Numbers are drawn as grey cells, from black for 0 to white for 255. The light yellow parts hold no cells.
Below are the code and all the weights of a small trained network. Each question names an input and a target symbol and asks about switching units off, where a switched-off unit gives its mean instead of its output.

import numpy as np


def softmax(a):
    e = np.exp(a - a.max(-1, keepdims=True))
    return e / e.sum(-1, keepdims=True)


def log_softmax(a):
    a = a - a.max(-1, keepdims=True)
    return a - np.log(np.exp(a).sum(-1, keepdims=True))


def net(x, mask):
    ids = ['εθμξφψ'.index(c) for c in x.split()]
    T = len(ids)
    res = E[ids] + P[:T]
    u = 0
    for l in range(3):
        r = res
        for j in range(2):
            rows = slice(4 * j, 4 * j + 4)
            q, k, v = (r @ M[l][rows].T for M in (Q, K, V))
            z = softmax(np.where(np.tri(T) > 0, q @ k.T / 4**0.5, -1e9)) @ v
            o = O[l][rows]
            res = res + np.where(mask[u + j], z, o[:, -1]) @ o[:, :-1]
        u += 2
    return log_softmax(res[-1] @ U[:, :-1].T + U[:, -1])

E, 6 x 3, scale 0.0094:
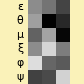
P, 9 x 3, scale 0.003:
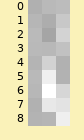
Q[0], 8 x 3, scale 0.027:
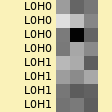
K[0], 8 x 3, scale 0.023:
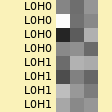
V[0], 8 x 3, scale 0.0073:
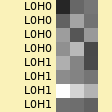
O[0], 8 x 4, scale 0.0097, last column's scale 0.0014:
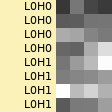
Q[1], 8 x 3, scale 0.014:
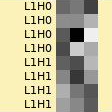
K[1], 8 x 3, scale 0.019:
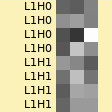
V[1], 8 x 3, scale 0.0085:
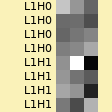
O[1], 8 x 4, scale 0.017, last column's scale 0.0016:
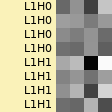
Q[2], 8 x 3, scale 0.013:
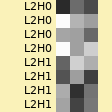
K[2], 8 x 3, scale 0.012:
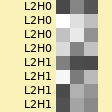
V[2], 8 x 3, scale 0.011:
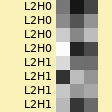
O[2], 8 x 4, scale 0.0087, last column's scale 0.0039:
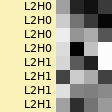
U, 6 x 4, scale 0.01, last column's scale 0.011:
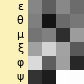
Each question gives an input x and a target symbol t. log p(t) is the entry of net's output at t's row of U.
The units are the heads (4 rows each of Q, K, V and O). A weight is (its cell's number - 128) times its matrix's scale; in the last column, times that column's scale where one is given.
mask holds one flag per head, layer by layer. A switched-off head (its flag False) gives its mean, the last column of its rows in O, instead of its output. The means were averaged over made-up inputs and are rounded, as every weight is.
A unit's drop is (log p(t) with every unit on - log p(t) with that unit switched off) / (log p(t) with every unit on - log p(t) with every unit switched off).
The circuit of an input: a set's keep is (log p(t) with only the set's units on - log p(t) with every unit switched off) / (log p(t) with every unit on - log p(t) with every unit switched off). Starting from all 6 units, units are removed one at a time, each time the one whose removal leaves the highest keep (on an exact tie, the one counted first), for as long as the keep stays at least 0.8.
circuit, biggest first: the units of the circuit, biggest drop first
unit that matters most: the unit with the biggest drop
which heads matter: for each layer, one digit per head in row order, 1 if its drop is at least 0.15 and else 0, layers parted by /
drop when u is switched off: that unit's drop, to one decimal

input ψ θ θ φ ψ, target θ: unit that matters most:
L0H0
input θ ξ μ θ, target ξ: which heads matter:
01 / 00 / 11
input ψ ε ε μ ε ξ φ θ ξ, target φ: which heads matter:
11 / 00 / 11
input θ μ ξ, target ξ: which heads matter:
01 / 00 / 10
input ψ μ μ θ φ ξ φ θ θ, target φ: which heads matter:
11 / 00 / 11
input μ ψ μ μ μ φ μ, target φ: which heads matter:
11 / 10 / 10
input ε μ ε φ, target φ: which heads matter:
10 / 00 / 10
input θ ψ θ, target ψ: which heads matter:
00 / 01 / 01
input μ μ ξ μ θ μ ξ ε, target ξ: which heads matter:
11 / 00 / 10
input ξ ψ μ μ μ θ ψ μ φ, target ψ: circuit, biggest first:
L1H1; L2H1
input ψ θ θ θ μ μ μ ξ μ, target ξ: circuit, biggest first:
L2H0; L0H1; L1H0
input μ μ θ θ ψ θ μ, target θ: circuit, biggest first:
L1H1; L2H1
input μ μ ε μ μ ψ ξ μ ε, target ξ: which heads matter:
11 / 10 / 11
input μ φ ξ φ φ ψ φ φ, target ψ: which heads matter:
11 / 01 / 00
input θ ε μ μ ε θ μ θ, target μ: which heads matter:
00 / 01 / 00
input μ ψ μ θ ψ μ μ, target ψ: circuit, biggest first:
L1H1
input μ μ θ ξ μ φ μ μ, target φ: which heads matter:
11 / 01 / 11
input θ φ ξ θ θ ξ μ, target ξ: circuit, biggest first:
L2H0; L0H1
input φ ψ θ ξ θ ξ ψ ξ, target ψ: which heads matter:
01 / 11 / 00
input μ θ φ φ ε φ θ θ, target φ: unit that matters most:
L0H1
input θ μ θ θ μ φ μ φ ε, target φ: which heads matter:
10 / 00 / 11
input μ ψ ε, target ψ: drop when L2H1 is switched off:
0.4
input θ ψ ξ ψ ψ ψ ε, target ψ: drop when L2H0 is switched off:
-0.1
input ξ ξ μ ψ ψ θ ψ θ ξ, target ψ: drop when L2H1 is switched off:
0.2
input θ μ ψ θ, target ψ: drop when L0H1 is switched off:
0.1
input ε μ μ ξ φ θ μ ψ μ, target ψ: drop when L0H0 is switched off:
0.1
